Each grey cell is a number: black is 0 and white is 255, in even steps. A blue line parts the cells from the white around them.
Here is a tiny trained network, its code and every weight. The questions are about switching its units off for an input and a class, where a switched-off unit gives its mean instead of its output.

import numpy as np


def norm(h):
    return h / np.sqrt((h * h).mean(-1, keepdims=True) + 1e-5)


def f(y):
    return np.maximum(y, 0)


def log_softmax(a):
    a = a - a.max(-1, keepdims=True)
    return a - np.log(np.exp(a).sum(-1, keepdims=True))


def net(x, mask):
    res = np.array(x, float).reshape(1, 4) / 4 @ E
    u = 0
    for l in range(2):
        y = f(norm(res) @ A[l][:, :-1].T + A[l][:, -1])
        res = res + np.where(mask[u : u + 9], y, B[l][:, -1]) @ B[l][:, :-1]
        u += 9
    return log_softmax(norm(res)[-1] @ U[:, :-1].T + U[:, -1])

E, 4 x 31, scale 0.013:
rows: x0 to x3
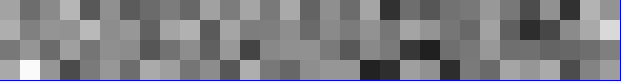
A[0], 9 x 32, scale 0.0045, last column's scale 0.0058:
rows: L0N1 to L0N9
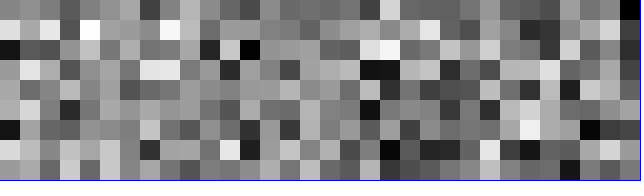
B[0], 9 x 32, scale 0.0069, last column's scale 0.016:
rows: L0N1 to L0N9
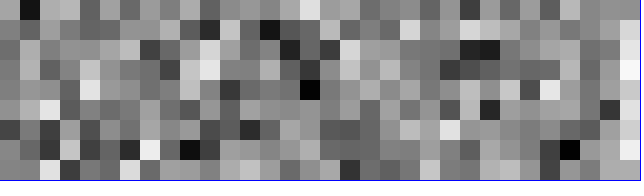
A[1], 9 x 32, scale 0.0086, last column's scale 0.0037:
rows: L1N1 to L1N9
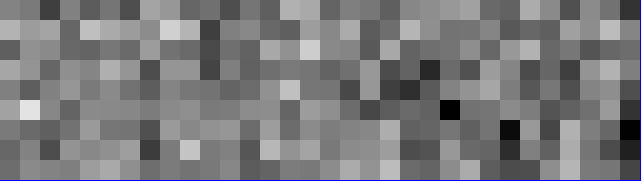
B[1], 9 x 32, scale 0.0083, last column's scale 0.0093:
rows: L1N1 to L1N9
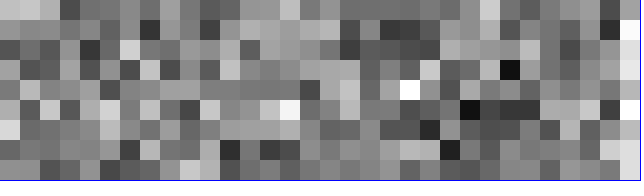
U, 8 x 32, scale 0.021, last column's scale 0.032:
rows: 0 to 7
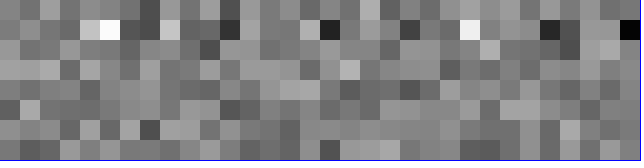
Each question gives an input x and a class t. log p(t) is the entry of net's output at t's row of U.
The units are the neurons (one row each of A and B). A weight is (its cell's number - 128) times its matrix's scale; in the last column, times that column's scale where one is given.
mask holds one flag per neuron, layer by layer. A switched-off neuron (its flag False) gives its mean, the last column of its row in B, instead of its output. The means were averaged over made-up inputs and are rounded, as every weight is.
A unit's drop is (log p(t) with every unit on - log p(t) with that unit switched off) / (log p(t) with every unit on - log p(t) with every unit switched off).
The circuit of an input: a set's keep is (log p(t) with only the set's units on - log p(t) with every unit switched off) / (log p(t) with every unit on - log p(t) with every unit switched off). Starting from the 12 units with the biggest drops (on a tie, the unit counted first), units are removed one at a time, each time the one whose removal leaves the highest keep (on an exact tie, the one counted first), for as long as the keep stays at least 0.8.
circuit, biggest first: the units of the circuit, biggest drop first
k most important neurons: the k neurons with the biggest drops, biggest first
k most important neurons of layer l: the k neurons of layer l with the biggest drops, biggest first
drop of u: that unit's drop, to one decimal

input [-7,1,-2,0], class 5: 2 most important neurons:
L0N7; L0N9
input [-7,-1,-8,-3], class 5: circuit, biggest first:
L1N6
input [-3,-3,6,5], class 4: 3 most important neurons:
L1N3; L0N7; L0N3
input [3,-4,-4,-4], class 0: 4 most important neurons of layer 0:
L0N3; L0N4; L0N8; L0N6
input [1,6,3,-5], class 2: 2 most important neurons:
L0N8; L0N4
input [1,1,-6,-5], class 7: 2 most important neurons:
L0N9; L0N5
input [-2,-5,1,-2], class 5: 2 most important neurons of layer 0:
L0N7; L0N8
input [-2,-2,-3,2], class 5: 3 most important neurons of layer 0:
L0N7; L0N9; L0N3
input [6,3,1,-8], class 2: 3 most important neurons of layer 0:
L0N8; L0N4; L0N6
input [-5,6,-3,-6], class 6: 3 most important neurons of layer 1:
L1N2; L1N4; L1N6
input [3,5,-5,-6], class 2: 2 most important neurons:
L0N6; L0N4
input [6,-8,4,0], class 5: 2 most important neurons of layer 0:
L0N4; L0N8
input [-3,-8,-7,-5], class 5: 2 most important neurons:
L0N8; L1N2
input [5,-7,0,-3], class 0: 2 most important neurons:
L0N8; L0N6
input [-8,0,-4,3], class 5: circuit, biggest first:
L0N7
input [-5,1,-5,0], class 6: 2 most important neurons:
L0N8; L1N2
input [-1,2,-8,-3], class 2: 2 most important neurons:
L0N4; L0N3
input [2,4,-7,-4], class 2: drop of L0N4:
0.4
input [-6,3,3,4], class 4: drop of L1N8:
0.1
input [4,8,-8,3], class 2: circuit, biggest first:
L0N2
